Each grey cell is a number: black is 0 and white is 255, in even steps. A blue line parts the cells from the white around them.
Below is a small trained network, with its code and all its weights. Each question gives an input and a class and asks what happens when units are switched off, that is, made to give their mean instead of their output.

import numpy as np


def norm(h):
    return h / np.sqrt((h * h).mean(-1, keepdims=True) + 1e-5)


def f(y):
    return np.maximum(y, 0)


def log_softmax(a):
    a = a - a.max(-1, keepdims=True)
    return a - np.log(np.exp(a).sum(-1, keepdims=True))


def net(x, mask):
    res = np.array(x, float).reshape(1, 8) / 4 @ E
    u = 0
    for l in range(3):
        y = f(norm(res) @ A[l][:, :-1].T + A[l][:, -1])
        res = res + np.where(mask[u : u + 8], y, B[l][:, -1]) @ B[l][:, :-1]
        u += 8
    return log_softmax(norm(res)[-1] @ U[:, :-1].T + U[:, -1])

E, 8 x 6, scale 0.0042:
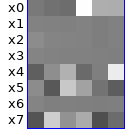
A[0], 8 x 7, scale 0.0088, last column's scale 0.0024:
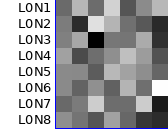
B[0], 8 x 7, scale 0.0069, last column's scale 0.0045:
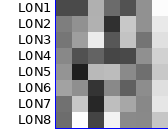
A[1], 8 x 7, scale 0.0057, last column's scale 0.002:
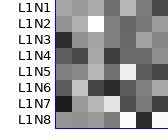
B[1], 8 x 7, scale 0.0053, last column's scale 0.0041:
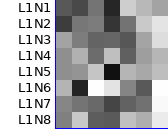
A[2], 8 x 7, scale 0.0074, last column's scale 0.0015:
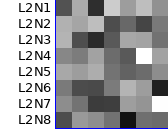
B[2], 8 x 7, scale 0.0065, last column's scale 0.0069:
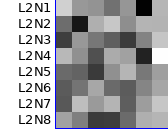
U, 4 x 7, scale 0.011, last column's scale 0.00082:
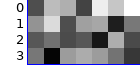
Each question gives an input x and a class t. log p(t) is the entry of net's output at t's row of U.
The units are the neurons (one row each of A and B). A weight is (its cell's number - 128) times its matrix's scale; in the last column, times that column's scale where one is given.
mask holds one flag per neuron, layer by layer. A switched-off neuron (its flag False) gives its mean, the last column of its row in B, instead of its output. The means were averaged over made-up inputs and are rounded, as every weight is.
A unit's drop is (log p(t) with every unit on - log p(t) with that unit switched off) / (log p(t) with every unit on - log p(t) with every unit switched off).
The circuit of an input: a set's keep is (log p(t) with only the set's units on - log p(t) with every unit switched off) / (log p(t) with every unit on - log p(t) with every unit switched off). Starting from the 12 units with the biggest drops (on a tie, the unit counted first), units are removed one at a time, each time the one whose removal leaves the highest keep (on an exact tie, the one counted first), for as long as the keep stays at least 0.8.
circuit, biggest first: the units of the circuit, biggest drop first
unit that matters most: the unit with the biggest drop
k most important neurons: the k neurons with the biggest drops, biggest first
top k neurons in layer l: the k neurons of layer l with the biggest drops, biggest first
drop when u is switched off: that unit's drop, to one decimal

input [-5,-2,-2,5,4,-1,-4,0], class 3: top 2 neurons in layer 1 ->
[L1N6; L1N8]
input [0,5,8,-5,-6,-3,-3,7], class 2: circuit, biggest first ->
[L0N1; L2N8]
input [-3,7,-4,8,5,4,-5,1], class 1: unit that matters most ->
L0N7
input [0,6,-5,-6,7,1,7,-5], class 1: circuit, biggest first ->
[L2N1; L0N7]
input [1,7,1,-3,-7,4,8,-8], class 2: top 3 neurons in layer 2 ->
[L2N3; L2N4; L2N6]
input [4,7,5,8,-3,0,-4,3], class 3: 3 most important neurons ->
[L0N5; L0N1; L2N3]
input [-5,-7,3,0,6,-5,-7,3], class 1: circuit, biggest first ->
[L0N2; L2N4]
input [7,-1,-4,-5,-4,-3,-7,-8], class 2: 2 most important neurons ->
[L0N4; L2N3]
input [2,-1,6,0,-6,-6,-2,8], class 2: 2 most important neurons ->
[L0N1; L1N7]
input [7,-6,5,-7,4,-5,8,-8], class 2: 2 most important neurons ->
[L0N4; L2N3]
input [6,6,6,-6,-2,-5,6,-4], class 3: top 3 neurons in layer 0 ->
[L0N5; L0N4; L0N2]
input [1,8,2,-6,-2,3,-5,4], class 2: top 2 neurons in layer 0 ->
[L0N1; L0N3]
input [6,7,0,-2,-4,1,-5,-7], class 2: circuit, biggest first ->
[L0N4; L2N3]
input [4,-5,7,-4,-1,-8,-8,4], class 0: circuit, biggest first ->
[L0N3]
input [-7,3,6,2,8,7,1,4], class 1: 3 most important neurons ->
[L2N4; L0N7; L0N3]
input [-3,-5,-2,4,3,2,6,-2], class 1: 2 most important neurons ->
[L0N7; L0N1]
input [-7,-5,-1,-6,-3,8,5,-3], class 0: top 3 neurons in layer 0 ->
[L0N2; L0N4; L0N1]
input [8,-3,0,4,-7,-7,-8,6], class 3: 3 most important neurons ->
[L0N5; L0N1; L0N7]
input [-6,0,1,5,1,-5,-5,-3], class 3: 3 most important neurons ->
[L1N6; L0N2; L2N2]
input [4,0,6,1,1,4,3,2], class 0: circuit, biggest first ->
[L0N2]
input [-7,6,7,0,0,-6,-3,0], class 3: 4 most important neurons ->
[L1N6; L0N2; L2N2; L0N5]
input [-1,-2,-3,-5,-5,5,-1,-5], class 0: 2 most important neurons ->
[L0N2; L0N7]
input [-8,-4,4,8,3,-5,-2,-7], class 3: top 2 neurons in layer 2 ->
[L2N2; L2N8]
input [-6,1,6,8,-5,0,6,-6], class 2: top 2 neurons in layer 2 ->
[L2N4; L2N3]
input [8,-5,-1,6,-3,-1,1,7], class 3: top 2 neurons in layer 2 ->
[L2N3; L2N7]
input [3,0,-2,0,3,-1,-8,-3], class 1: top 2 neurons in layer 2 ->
[L2N1; L2N4]
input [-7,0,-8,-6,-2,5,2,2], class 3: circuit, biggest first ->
[L2N2]
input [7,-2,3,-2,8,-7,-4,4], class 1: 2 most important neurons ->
[L2N4; L0N2]
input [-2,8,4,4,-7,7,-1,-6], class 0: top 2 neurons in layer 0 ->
[L0N2; L0N7]
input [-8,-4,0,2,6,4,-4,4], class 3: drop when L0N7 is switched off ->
0.2
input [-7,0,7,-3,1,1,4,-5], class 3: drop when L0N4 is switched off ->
0.1
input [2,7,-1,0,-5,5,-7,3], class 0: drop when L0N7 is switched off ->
0.2
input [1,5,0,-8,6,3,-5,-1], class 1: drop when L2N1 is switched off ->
0.1
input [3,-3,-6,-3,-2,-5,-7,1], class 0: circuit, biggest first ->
[L0N3]
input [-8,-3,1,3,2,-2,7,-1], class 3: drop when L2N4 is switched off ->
0.0
